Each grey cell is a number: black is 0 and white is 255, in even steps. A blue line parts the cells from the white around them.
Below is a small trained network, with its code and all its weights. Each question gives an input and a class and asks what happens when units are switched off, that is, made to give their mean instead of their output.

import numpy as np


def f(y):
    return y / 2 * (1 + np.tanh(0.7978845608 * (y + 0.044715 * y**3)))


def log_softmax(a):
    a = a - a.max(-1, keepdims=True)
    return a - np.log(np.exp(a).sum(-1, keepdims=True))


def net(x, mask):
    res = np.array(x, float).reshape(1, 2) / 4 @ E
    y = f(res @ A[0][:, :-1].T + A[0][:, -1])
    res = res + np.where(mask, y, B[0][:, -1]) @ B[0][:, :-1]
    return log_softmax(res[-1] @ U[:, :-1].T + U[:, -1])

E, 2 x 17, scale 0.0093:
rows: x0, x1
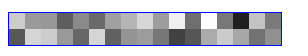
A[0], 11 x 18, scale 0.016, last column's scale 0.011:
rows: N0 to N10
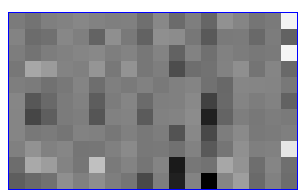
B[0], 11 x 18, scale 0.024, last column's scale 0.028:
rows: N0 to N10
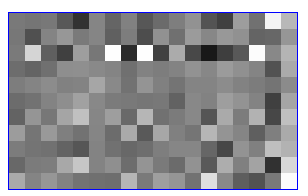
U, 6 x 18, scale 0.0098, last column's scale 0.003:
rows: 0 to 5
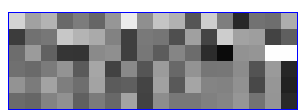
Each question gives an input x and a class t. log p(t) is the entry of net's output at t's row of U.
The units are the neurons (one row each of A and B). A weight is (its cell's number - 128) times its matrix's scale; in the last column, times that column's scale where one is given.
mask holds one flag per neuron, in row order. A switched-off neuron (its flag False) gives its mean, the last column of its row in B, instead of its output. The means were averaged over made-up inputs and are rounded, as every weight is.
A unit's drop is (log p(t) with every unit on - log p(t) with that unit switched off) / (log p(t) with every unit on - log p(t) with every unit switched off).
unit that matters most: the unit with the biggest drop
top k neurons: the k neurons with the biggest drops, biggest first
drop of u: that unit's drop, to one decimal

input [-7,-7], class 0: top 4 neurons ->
(N10; N9; N7; N3)
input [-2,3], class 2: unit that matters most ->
N6
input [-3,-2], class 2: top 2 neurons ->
(N9; N0)
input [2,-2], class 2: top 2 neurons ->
(N10; N9)
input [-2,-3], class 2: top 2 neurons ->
(N9; N3)
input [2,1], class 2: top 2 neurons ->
(N10; N9)
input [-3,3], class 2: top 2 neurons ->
(N6; N0)
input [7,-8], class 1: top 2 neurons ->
(N10; N7)
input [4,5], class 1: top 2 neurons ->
(N10; N0)
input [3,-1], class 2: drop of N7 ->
0.3
